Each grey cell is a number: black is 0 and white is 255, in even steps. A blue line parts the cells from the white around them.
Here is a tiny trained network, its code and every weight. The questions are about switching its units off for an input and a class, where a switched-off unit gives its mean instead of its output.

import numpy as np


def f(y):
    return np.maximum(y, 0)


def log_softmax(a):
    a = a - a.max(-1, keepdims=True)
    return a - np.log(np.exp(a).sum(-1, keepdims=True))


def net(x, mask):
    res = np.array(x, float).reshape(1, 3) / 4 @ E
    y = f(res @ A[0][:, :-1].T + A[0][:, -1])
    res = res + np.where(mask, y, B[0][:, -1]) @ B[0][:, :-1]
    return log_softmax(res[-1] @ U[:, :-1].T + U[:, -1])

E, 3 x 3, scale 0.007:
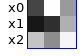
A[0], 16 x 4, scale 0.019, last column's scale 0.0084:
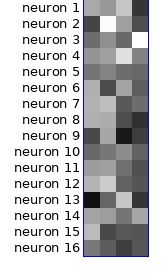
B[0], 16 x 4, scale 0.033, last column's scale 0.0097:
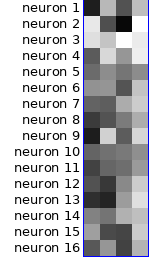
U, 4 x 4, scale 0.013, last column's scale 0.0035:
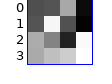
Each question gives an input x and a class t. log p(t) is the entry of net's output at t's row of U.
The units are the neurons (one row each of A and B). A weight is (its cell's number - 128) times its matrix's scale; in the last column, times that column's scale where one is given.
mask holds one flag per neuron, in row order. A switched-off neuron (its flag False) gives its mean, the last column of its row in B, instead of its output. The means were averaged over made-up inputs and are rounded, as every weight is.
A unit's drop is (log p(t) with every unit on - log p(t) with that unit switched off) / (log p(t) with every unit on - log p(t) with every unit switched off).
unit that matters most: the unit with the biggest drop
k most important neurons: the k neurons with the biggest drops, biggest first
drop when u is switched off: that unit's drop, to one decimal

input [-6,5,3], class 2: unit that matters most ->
neuron 6
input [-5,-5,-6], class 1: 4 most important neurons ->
[neuron 2; neuron 9; neuron 13; neuron 16]
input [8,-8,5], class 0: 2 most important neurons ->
[neuron 12; neuron 7]
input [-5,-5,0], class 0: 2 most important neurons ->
[neuron 2; neuron 7]
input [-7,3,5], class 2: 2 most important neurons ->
[neuron 9; neuron 15]
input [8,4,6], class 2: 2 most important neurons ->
[neuron 2; neuron 9]
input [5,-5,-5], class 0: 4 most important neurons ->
[neuron 12; neuron 7; neuron 4; neuron 8]
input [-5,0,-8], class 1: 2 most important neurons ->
[neuron 9; neuron 2]
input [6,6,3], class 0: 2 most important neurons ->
[neuron 13; neuron 15]
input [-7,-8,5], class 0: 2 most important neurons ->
[neuron 2; neuron 7]
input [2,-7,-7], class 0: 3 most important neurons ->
[neuron 12; neuron 7; neuron 8]
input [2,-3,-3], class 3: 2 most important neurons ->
[neuron 13; neuron 3]
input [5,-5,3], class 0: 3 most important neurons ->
[neuron 12; neuron 7; neuron 14]
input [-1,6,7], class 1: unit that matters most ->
neuron 4
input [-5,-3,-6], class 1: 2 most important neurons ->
[neuron 2; neuron 9]
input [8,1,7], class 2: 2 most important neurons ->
[neuron 2; neuron 9]
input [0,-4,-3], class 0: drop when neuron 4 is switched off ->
0.2
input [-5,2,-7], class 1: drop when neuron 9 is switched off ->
0.1
